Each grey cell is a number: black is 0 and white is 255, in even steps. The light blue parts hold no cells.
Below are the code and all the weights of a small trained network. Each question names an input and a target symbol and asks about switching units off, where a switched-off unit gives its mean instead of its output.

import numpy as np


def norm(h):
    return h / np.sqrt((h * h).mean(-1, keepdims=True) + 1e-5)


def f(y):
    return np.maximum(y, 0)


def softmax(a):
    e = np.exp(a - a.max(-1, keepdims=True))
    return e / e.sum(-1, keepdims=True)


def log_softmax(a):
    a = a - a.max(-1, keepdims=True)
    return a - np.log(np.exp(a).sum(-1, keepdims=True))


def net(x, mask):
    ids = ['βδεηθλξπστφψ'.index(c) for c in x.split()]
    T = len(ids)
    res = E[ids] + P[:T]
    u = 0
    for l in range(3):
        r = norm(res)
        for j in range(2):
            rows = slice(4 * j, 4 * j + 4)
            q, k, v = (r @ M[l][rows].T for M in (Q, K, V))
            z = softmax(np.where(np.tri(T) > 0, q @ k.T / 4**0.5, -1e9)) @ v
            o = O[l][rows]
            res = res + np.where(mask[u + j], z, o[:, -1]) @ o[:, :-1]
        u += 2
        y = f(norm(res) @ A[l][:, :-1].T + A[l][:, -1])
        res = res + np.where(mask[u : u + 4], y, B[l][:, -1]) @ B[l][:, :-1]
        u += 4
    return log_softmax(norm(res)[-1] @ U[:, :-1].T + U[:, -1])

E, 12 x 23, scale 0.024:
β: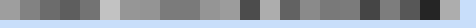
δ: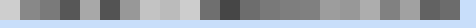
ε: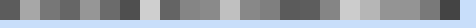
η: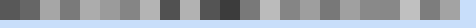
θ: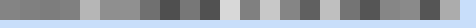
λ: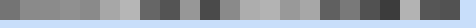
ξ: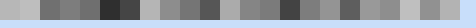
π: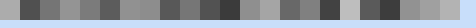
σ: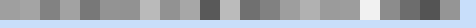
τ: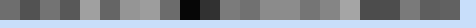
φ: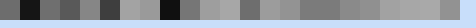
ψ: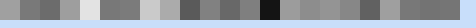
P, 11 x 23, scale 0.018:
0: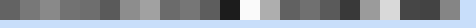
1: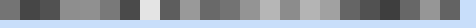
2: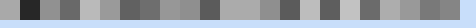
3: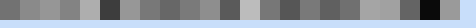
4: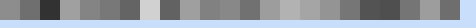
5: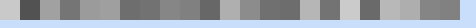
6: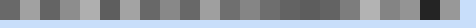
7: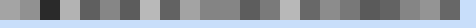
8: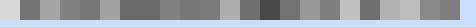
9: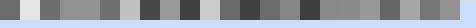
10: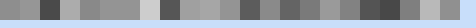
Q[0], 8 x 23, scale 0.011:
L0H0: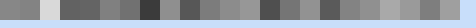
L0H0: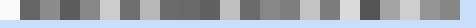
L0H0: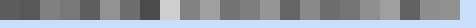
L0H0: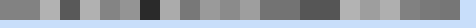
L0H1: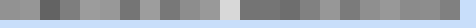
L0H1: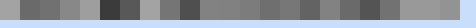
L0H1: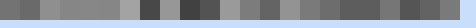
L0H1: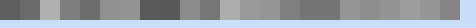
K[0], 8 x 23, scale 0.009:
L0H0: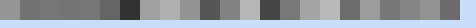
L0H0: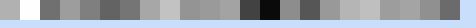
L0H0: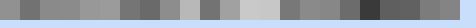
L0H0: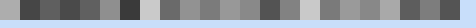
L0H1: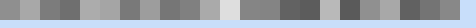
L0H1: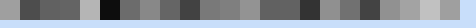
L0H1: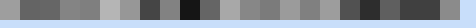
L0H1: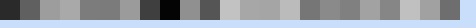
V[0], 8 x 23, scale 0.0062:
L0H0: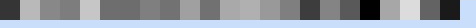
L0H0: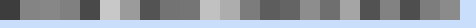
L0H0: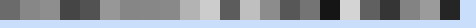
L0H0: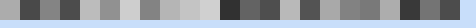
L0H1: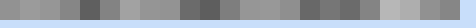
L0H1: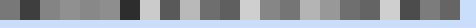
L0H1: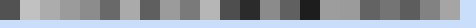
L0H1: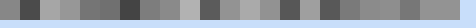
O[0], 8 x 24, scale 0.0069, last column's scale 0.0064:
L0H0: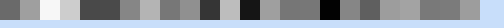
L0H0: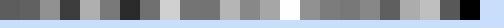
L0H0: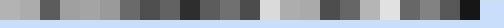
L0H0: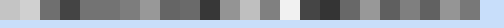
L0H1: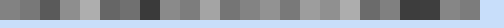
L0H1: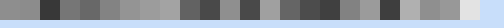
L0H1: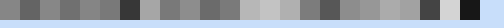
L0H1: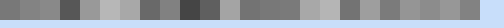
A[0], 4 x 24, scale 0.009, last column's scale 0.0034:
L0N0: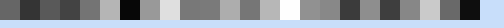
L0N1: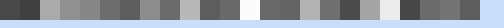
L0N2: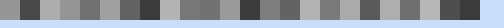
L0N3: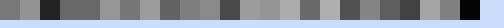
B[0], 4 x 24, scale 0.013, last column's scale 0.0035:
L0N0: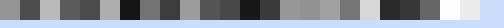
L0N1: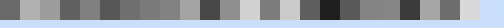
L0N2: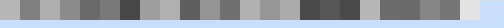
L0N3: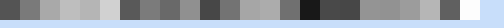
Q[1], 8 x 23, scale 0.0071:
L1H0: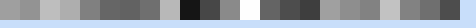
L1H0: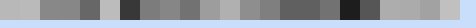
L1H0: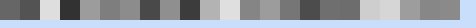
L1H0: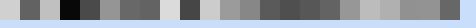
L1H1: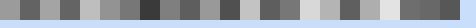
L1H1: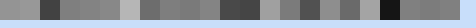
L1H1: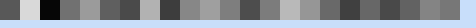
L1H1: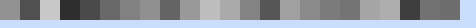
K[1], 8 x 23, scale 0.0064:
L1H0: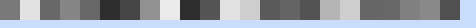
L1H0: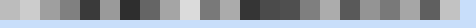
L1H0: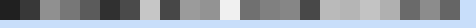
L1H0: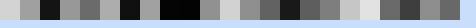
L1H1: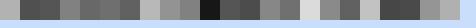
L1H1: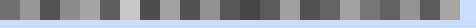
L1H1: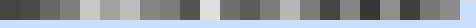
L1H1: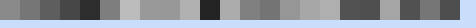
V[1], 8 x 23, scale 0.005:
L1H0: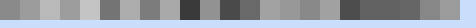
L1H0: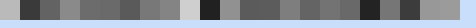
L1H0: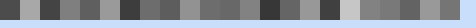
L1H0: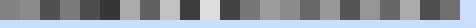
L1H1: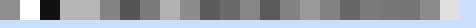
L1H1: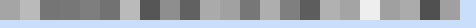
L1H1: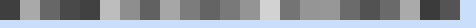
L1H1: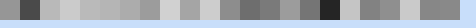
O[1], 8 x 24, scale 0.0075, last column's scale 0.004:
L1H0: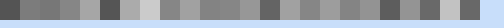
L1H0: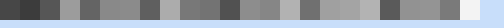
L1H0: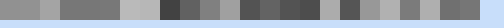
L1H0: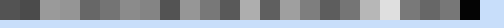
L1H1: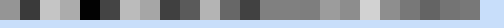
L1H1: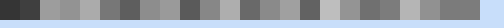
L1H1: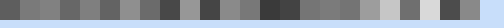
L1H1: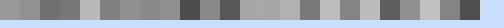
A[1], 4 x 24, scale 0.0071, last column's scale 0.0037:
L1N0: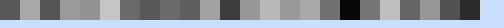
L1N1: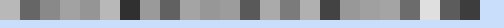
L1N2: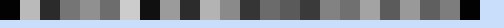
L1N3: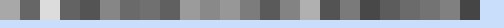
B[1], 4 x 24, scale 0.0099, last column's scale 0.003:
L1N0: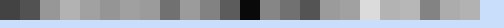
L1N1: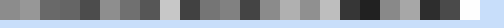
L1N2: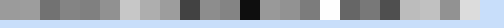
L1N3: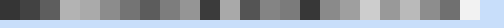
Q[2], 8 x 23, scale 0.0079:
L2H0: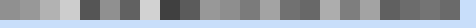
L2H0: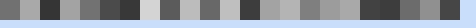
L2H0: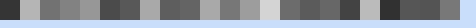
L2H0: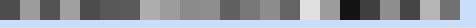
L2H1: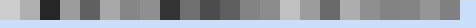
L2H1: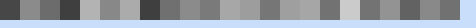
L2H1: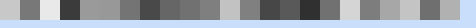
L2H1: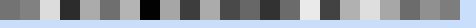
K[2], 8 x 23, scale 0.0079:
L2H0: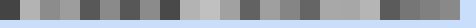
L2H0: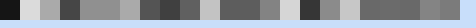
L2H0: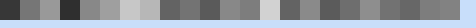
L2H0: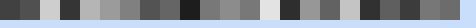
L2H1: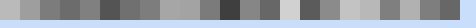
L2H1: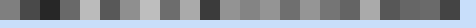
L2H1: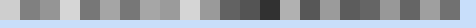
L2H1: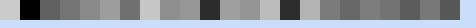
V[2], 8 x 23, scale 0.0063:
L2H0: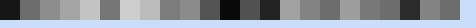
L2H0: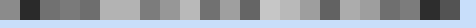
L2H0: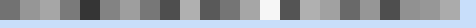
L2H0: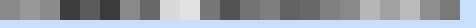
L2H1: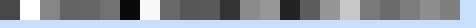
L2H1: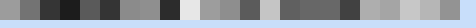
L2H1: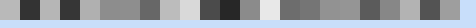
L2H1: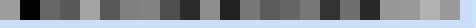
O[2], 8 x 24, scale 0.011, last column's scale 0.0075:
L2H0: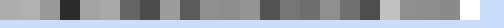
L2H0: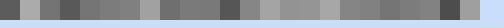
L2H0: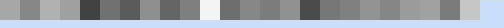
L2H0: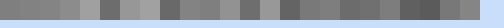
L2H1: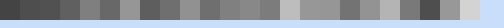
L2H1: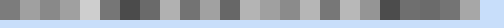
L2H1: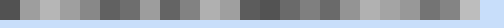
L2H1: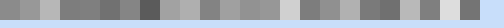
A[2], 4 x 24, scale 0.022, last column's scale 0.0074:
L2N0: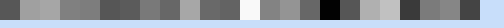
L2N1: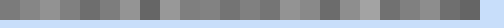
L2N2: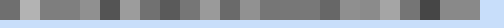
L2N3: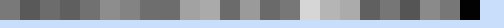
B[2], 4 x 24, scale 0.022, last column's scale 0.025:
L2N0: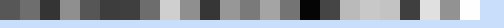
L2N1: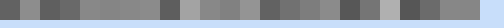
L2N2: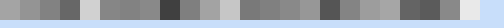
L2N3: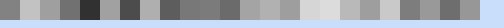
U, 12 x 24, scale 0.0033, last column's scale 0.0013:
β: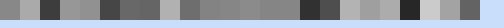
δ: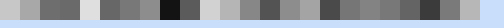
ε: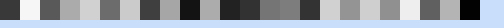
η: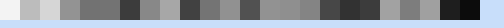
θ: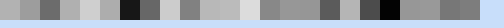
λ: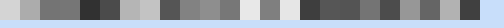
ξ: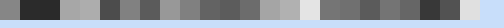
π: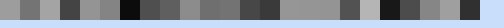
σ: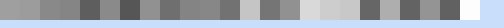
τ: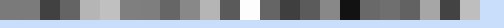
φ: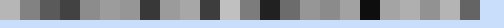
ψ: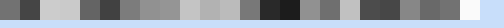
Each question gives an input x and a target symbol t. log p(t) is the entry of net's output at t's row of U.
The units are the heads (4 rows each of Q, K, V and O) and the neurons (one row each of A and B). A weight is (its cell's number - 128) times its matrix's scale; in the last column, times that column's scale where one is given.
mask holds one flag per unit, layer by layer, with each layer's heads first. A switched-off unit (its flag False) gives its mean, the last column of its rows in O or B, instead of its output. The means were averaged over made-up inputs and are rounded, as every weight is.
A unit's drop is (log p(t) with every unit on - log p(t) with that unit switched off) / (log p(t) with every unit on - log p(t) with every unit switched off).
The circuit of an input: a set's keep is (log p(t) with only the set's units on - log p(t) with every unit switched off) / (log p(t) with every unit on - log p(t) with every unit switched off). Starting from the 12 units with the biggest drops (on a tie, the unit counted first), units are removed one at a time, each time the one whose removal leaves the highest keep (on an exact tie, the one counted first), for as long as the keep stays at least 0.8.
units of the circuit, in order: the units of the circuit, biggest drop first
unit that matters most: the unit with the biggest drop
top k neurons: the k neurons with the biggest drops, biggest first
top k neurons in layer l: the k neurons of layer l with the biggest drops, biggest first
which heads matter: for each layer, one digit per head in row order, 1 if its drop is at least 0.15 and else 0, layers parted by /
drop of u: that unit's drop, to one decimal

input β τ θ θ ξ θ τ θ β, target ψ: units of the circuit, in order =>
L2N0, L2N2, L0H0
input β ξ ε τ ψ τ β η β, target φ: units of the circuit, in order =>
L2N0, L2N2, L2H0
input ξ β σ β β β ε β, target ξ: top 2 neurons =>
L2N0, L2N2
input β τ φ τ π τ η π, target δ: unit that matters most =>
L2H1
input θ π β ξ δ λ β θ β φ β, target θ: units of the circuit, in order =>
L2N0, L2H1, L2N2
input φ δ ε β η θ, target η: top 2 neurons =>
L2N0, L0N2
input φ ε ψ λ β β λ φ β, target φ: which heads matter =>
10 / 00 / 00
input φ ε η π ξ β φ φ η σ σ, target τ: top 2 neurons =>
L0N3, L2N0
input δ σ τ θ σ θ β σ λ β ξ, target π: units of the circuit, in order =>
L0H0, L0N0, L2N0
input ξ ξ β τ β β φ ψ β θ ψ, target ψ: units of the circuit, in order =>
L2N0, L0H0, L2N2
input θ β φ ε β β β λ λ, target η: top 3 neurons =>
L0N2, L2N0, L2N2
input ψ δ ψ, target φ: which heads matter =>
00 / 00 / 11
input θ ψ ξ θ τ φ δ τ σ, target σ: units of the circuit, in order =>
L0H0, L2N3, L2N0
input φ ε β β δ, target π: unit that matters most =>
L0H0
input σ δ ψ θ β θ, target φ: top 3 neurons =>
L2N0, L2N2, L0N3
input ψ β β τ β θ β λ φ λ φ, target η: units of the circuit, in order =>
L0H0, L2N0, L2N2, L1N1
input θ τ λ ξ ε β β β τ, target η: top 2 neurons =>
L0N2, L2N0
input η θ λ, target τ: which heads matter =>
01 / 00 / 00
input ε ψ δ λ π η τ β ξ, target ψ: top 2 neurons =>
L2N0, L0N2
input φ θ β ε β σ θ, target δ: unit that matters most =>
L0H1
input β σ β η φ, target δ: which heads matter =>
00 / 00 / 01
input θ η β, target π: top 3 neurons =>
L0N0, L2N0, L2N2
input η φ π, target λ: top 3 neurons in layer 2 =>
L2N0, L2N2, L2N1
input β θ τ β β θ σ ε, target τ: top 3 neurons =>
L2N0, L0N3, L2N2
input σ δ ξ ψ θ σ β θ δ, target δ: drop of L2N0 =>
0.4
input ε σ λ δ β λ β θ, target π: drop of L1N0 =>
0.0
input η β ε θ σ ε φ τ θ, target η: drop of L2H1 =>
0.1
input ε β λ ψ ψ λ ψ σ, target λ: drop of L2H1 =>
0.1
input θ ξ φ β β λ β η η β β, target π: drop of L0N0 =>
0.6
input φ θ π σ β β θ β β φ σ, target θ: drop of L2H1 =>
0.1
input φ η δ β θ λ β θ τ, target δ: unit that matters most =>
L0H0
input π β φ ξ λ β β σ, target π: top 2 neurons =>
L0N0, L2N0
